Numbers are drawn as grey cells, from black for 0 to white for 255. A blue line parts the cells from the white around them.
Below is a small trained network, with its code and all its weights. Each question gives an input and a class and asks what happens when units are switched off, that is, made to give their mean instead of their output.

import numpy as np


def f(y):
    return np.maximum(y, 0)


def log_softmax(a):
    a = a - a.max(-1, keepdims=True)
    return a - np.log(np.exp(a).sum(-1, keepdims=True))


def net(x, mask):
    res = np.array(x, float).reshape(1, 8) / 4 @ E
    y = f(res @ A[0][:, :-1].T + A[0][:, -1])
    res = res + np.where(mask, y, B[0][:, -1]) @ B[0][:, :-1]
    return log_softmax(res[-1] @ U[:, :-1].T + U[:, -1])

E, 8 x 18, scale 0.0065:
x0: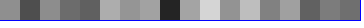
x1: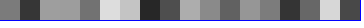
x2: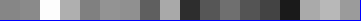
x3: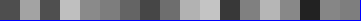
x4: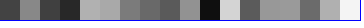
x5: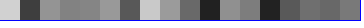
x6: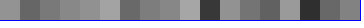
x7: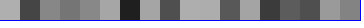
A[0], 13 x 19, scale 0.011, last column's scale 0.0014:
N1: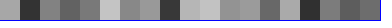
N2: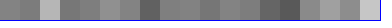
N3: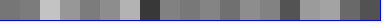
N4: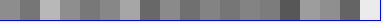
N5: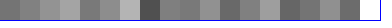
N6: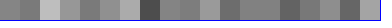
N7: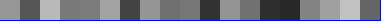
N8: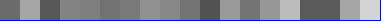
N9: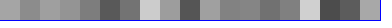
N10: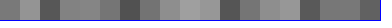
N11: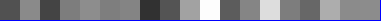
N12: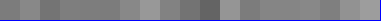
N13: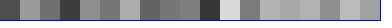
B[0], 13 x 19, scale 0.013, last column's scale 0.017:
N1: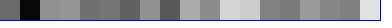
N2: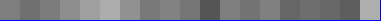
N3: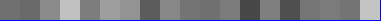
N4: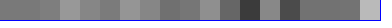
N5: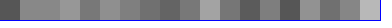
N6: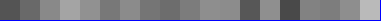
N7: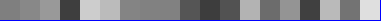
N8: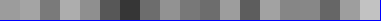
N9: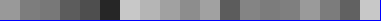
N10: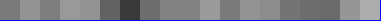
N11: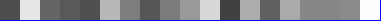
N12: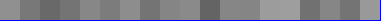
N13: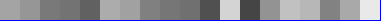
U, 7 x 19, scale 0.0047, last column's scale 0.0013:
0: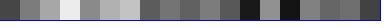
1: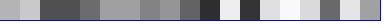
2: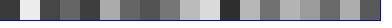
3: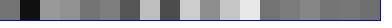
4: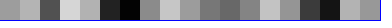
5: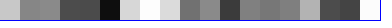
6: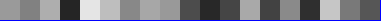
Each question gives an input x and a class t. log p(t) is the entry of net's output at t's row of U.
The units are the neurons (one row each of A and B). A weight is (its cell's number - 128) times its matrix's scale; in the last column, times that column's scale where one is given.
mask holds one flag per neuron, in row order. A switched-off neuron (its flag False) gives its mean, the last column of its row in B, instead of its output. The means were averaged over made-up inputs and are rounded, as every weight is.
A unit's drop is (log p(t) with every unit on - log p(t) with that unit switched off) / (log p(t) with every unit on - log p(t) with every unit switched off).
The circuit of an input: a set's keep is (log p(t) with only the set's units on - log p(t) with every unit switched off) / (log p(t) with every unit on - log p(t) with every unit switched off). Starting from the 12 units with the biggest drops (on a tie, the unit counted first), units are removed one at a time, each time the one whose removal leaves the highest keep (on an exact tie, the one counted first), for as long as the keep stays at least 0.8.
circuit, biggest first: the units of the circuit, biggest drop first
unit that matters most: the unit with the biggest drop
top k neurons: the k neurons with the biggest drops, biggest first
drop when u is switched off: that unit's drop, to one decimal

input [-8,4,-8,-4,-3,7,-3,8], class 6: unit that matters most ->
N7
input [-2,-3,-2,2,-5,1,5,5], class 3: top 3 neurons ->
(N11 N8 N1)
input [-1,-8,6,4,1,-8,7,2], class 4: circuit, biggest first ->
(N8 N10)
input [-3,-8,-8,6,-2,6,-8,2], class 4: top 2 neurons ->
(N10 N8)
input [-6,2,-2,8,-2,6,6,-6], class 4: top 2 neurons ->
(N11 N13)
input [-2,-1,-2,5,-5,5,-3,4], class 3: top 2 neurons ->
(N11 N8)
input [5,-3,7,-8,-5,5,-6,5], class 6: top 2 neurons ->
(N7 N2)
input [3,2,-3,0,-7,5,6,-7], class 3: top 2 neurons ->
(N1 N11)
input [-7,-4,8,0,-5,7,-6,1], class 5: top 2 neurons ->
(N9 N4)
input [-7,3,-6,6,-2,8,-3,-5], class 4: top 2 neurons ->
(N11 N13)
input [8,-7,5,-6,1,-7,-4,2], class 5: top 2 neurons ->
(N9 N8)
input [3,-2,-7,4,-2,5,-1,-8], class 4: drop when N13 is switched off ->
0.3
